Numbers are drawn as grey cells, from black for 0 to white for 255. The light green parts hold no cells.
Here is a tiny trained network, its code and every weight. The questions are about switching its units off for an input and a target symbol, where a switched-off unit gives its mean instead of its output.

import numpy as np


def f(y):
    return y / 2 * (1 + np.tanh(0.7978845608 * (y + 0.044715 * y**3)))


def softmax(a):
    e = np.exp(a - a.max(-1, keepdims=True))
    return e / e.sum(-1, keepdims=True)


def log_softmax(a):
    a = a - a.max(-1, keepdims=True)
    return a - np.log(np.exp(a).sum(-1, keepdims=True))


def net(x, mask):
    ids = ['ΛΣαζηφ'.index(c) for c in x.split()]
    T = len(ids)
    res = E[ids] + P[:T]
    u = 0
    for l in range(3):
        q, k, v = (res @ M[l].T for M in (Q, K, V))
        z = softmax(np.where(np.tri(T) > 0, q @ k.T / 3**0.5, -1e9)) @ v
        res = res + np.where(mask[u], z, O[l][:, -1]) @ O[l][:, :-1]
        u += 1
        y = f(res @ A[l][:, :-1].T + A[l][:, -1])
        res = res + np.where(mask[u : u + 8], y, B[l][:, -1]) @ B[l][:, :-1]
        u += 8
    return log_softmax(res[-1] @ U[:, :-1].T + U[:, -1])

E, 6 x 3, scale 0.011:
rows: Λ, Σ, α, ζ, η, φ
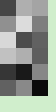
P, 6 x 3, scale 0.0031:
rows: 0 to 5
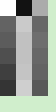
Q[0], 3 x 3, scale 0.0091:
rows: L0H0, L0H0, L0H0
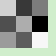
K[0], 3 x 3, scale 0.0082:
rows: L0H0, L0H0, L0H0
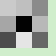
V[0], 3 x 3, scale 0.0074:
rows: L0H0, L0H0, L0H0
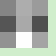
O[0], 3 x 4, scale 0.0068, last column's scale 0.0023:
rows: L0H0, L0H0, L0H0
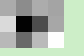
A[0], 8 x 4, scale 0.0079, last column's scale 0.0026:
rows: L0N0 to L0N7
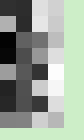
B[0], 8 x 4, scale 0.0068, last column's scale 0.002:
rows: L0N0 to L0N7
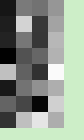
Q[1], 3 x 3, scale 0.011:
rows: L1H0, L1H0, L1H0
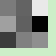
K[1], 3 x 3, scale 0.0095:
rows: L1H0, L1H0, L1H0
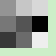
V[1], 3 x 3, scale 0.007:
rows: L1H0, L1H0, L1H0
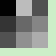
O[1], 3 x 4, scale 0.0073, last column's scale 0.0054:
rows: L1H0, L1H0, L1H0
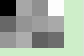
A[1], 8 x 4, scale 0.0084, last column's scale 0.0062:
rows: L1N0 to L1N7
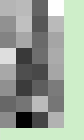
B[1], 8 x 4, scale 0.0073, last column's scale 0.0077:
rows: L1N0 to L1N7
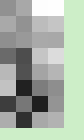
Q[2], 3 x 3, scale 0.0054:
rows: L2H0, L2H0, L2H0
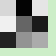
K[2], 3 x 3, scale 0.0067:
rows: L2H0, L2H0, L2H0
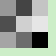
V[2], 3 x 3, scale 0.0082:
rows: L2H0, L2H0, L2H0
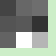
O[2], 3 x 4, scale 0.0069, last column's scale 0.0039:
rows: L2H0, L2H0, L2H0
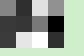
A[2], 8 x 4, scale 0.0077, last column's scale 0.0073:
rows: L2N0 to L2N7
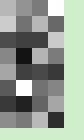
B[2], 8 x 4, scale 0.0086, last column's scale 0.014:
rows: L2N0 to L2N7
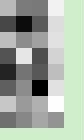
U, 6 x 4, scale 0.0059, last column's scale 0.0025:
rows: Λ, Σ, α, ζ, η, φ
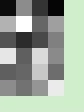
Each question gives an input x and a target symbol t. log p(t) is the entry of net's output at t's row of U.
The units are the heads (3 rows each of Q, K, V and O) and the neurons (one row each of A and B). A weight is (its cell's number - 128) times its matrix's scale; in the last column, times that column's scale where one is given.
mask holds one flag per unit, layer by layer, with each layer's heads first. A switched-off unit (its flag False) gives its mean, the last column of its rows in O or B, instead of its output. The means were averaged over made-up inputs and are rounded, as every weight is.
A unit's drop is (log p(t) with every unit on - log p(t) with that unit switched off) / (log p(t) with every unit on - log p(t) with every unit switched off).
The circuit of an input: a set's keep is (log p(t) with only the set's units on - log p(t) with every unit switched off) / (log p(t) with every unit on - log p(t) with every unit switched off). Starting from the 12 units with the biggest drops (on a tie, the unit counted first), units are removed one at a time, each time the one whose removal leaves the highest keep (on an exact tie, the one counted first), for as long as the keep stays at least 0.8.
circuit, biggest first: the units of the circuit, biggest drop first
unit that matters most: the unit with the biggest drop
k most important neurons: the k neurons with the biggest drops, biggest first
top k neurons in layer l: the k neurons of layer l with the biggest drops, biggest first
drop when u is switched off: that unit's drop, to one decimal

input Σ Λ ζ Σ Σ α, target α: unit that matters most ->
L1N3
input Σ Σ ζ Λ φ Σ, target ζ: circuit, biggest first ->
[L2N3 L2N4]
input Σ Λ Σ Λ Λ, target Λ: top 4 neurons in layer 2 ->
[L2N5 L2N6 L2N2 L2N0]
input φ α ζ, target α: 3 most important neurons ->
[L2N4 L0N4 L1N7]
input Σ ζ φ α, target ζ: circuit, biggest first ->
[L2N5 L2N4]
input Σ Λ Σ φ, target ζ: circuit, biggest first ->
[L2N5 L2N4 L2N3]
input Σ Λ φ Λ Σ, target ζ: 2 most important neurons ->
[L2N5 L2N3]
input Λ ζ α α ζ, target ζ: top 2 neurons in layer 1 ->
[L1N0 L1N6]
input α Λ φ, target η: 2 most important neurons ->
[L0N6 L2N6]
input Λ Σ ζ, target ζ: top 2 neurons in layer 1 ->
[L1N3 L1N4]
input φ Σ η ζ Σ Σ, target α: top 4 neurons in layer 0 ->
[L0N6 L0N4 L0N2 L0N3]
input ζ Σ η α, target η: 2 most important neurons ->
[L0N6 L1N0]
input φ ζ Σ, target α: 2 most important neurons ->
[L2N4 L0N4]
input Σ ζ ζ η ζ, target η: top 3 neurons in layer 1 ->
[L1N0 L1N3 L1N6]
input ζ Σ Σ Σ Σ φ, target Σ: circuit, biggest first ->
[L2N1]
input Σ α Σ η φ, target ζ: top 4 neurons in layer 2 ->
[L2N6 L2N2 L2N5 L2N1]
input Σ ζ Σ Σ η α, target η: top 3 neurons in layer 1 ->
[L1N0 L1N6 L1N3]
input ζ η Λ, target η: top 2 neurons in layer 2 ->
[L2N6 L2N5]
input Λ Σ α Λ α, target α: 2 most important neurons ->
[L1N3 L2N1]
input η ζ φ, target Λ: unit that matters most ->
L0N3
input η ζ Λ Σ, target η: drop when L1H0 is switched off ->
0.9
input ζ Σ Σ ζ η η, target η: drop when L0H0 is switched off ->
0.0
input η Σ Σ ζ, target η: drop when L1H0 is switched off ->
0.7
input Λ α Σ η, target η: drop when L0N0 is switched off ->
0.1
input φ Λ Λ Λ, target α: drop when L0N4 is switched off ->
0.3
